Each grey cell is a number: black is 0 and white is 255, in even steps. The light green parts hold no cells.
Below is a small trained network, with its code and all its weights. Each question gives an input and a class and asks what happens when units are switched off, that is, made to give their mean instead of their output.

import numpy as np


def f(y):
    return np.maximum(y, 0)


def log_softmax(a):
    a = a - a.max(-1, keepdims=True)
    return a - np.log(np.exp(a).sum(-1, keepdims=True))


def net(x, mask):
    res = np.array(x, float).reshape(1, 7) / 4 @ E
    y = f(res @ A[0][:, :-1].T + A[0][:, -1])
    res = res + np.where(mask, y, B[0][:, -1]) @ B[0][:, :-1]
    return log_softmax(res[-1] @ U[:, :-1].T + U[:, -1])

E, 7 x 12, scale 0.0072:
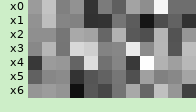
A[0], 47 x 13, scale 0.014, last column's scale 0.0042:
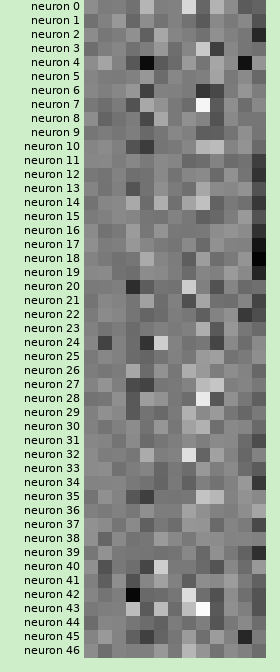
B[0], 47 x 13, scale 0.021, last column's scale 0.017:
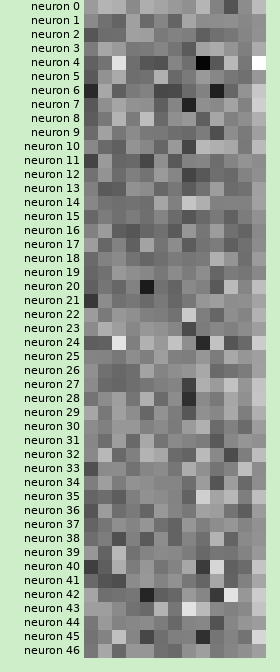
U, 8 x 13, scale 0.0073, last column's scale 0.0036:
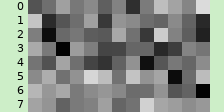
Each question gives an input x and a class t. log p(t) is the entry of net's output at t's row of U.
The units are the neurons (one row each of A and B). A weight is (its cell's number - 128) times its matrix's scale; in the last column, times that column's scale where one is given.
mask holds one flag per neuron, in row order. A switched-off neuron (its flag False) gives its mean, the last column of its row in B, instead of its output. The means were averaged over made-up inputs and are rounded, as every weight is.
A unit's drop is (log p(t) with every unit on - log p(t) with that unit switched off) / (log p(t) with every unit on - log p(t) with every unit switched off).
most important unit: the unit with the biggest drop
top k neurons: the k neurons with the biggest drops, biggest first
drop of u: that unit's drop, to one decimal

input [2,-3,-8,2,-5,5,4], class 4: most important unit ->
neuron 42
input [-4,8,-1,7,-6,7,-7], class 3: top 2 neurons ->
(neuron 4; neuron 6)
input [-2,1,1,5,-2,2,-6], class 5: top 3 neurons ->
(neuron 4; neuron 42; neuron 20)
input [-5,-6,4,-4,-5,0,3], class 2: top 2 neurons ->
(neuron 4; neuron 45)
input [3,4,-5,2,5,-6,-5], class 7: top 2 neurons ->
(neuron 24; neuron 40)
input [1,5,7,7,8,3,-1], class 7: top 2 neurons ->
(neuron 4; neuron 24)
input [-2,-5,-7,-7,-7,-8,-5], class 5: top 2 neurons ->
(neuron 4; neuron 43)
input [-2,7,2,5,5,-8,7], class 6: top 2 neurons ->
(neuron 0; neuron 32)
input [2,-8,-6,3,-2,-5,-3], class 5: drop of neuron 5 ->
0.0
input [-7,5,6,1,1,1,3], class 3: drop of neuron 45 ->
0.1
